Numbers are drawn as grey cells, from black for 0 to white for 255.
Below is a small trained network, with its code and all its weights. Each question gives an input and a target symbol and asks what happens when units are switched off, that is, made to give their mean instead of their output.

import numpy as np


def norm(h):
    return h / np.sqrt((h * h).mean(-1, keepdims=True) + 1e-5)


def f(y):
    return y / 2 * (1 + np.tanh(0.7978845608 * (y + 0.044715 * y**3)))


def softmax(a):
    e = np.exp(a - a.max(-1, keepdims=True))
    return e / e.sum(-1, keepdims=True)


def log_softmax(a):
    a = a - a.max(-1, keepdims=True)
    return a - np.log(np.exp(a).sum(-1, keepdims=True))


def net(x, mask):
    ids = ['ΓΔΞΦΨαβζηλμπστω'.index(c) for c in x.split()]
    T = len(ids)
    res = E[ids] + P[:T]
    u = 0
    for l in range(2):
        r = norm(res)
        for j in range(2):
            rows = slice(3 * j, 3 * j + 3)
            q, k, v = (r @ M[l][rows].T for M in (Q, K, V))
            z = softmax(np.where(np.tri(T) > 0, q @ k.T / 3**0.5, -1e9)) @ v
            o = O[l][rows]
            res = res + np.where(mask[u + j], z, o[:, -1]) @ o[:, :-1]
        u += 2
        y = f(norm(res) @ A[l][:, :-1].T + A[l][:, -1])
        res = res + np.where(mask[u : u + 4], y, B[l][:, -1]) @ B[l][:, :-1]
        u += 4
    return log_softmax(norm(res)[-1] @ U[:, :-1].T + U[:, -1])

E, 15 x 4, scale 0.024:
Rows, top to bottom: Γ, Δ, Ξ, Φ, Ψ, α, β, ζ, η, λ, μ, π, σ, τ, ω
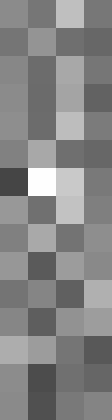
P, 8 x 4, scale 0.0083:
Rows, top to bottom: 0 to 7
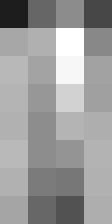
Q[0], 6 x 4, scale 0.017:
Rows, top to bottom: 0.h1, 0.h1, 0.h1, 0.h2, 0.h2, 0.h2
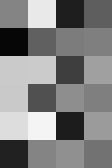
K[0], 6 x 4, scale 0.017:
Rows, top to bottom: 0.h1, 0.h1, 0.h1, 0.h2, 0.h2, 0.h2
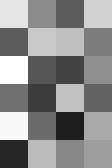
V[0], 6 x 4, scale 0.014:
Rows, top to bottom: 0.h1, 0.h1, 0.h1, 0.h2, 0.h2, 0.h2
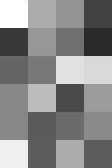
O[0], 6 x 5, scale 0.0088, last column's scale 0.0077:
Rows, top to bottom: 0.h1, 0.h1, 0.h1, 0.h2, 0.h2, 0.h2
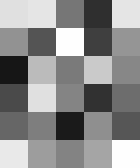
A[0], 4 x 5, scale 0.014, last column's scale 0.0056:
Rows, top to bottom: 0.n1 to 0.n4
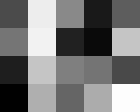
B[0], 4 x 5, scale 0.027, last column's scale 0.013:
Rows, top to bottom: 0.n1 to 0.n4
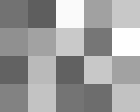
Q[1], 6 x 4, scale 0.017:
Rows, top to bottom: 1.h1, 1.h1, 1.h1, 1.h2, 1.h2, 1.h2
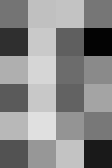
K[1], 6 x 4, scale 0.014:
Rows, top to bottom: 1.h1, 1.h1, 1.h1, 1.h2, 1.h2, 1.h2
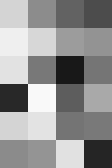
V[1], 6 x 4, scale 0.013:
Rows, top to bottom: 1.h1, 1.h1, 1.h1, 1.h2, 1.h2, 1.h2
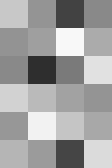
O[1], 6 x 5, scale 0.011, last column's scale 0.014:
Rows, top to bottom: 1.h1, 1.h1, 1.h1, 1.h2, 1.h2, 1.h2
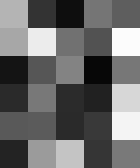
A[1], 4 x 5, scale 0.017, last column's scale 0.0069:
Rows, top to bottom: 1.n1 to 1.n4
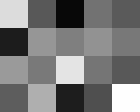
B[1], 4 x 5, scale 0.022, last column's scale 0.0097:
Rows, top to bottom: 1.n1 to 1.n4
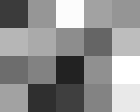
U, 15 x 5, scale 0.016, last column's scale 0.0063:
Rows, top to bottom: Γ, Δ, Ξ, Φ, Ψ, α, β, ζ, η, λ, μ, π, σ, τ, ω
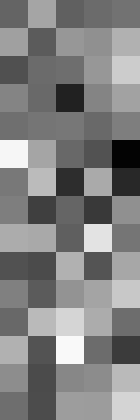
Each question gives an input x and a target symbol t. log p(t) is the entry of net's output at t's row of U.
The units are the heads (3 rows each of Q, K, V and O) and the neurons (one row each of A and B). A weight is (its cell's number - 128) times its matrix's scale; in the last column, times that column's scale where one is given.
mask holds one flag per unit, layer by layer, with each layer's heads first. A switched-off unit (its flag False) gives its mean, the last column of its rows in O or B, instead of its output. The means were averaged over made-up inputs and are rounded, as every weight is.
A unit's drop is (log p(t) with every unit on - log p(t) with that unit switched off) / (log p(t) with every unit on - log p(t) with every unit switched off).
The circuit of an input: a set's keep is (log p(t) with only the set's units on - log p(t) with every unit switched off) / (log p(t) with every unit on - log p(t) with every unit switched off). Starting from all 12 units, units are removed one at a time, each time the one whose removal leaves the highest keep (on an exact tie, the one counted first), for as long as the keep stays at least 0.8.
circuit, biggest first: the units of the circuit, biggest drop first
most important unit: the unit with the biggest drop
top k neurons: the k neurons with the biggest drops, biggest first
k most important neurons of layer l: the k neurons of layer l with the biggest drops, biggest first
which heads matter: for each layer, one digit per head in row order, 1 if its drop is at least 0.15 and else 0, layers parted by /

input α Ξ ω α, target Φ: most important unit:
0.h2
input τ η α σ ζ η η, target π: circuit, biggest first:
(0.h2 0.n1)
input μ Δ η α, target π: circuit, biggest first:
(0.n1 0.h2 0.h1)
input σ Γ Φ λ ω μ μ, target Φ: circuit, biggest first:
(1.n4 0.n2)
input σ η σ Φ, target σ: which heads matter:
11 / 10
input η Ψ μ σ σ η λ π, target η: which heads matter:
11 / 11
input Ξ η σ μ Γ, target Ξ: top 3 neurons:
(1.n3 0.n4 0.n2)
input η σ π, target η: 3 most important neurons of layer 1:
(1.n3 1.n4 1.n1)
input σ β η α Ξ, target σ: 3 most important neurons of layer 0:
(0.n1 0.n2 0.n3)
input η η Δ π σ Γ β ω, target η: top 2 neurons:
(0.n4 0.n2)
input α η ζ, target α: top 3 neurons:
(0.n1 1.n3 1.n4)
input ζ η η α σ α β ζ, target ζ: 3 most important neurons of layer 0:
(0.n1 0.n2 0.n4)
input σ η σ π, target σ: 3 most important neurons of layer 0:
(0.n2 0.n1 0.n4)
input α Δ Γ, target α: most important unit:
0.h1
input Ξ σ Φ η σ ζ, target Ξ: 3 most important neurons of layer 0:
(0.n4 0.n2 0.n3)
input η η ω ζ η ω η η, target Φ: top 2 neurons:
(1.n4 0.n1)
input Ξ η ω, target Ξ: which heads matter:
11 / 11
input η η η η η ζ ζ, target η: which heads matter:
11 / 11
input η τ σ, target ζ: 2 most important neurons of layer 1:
(1.n4 1.n1)
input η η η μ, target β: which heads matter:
11 / 00
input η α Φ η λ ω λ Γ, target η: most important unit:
0.h1
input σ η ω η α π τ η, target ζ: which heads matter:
00 / 01
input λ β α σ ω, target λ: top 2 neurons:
(0.n2 0.n1)
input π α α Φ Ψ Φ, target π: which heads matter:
11 / 11
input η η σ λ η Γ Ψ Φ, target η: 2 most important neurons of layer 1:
(1.n3 1.n4)
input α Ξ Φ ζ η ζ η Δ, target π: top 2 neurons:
(0.n1 0.n2)
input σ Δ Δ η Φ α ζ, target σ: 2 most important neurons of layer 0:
(0.n2 0.n1)
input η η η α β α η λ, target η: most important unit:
0.h1
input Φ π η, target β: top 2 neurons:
(1.n4 0.n3)
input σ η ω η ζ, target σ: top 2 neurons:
(1.n1 0.n2)
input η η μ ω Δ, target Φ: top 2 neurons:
(1.n4 0.n1)
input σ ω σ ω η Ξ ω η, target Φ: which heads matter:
10 / 00
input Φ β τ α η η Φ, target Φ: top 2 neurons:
(1.n3 0.n2)
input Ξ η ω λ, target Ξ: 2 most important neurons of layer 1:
(1.n3 1.n4)
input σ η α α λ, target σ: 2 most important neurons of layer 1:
(1.n1 1.n3)
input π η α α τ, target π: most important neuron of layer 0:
(0.n2)
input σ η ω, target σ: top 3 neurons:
(1.n1 0.n2 0.n1)
